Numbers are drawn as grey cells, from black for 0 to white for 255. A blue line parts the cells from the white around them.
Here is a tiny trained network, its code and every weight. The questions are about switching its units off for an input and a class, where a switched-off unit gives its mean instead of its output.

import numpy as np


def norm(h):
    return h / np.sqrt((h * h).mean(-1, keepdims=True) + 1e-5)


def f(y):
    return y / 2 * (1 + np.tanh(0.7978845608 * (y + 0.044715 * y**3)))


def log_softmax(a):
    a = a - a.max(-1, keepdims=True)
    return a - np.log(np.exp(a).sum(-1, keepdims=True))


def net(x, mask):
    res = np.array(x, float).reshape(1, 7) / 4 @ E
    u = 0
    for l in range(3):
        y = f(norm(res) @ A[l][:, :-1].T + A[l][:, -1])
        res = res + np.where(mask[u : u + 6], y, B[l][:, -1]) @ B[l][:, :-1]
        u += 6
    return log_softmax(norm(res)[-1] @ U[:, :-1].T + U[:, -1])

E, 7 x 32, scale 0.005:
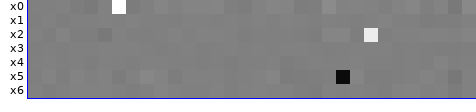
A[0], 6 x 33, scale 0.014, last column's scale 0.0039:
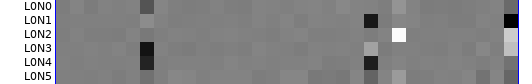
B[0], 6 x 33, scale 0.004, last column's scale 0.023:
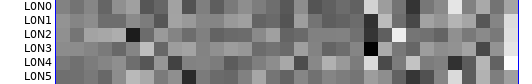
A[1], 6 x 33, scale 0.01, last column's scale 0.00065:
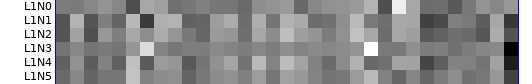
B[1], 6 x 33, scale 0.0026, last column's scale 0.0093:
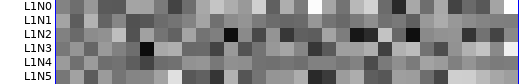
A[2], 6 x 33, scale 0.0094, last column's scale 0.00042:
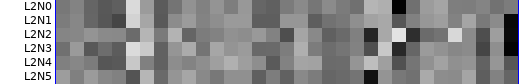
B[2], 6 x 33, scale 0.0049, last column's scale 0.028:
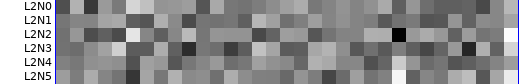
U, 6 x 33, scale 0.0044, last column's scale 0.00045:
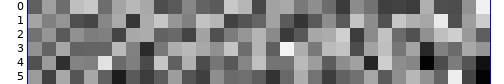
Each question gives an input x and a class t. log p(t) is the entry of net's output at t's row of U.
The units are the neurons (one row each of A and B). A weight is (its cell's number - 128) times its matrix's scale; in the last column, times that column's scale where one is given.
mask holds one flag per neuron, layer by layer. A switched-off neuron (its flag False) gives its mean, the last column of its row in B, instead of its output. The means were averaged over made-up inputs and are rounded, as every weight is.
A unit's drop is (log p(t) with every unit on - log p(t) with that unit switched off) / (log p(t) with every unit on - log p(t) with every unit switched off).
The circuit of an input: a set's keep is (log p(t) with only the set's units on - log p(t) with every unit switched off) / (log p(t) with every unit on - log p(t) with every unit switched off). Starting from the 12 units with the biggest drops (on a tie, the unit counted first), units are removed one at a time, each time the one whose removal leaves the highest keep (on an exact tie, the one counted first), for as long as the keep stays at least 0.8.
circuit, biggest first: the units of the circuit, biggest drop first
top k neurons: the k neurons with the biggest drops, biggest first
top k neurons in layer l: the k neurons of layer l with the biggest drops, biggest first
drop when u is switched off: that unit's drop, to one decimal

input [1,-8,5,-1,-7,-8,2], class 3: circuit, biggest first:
[L1N0]
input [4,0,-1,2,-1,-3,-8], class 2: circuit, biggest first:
[L0N2 L0N1 L1N3]
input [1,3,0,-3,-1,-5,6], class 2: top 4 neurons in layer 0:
[L0N2 L0N1 L0N3 L0N4]
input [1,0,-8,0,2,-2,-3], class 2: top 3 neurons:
[L0N3 L0N1 L0N2]
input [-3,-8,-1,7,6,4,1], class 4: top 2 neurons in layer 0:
[L0N4 L0N2]
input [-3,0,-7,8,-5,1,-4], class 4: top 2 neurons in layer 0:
[L0N1 L0N4]
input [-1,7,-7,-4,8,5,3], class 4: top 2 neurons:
[L0N4 L0N3]
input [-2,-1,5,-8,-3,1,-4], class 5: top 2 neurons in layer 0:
[L0N4 L0N1]
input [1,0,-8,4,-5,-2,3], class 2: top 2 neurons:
[L0N3 L0N1]
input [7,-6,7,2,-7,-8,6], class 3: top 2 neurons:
[L1N0 L0N1]
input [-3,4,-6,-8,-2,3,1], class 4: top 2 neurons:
[L0N4 L0N2]
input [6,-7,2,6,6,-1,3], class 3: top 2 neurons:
[L0N1 L0N3]
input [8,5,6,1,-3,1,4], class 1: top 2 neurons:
[L0N4 L2N3]
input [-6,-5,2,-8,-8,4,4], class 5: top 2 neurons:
[L0N4 L2N2]
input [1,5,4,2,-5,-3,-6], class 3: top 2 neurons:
[L0N1 L1N0]
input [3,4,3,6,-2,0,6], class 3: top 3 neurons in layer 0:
[L0N1 L0N3 L0N0]
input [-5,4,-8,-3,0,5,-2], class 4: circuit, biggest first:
[L0N4]
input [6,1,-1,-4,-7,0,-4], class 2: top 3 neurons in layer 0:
[L0N2 L0N3 L0N1]
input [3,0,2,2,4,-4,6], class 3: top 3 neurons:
[L0N1 L0N3 L1N0]
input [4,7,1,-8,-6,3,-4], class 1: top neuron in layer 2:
[L2N2]
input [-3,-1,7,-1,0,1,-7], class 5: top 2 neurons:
[L0N4 L0N1]
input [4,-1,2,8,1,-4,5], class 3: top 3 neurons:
[L0N1 L0N3 L1N0]
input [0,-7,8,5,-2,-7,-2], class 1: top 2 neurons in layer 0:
[L0N4 L0N2]
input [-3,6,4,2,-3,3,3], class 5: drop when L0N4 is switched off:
1.1
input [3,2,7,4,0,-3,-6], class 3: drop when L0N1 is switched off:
1.0
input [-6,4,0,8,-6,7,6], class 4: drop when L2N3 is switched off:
0.1
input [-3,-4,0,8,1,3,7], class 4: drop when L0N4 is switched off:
0.8
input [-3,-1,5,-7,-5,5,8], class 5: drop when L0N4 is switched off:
1.2
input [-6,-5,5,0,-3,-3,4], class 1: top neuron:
[L0N3]
